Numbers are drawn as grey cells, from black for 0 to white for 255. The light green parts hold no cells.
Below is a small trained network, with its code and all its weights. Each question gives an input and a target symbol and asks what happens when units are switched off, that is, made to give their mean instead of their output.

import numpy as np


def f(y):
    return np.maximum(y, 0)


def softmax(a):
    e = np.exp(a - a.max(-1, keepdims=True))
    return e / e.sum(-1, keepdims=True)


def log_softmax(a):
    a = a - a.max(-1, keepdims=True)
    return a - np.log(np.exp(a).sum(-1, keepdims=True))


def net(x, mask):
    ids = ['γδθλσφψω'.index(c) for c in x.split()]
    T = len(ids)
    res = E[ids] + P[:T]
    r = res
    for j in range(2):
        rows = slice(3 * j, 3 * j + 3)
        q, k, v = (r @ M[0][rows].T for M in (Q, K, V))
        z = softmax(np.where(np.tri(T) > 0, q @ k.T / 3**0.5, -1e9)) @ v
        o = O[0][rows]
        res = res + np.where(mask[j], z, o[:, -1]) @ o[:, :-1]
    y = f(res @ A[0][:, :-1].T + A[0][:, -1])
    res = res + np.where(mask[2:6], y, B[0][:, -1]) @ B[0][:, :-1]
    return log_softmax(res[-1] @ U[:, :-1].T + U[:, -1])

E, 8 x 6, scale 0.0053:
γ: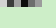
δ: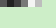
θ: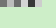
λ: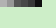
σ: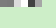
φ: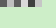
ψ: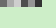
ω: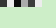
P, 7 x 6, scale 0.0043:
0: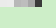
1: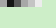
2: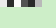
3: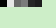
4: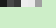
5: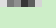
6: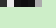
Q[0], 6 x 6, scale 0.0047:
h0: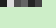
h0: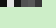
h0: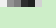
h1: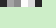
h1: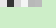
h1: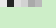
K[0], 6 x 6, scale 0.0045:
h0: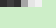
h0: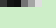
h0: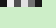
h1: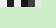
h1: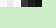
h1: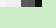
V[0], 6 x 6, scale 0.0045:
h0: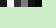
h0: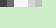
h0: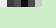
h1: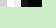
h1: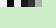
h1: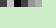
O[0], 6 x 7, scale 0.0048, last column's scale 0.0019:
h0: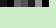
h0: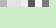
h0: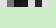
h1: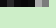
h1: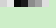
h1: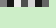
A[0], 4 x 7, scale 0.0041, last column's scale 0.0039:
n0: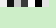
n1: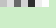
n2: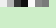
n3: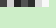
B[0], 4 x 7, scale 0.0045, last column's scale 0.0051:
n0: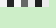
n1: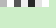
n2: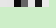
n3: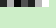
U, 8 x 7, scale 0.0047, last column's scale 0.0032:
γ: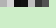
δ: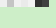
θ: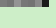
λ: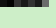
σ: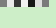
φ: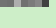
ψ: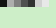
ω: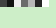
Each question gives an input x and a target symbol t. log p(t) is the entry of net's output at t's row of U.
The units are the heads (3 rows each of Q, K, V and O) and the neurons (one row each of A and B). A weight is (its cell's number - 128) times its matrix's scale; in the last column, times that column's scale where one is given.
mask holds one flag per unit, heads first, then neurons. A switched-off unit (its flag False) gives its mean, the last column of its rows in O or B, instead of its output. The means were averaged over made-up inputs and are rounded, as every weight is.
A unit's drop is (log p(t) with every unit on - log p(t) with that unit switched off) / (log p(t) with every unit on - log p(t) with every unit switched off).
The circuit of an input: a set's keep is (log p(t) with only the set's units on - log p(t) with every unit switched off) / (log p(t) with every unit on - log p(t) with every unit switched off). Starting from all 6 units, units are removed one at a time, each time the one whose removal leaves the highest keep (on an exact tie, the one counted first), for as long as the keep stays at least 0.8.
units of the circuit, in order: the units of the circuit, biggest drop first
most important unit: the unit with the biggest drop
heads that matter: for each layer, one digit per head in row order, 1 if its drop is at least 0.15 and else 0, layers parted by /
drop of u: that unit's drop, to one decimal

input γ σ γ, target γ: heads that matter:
11
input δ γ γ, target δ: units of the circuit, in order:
[h0, n0, n3]
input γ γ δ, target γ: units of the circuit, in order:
[h1, h0, n2]
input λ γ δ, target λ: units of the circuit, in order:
[h1, h0, n1]
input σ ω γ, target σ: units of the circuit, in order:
[h0, h1, n1]
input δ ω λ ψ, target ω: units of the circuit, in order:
[h1, n1, n2]
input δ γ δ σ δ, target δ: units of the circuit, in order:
[h1, h0, n3]
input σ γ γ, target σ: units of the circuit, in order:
[h1, h0, n1]
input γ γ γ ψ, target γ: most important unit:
h0
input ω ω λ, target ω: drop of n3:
0.1
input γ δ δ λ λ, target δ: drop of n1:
0.0
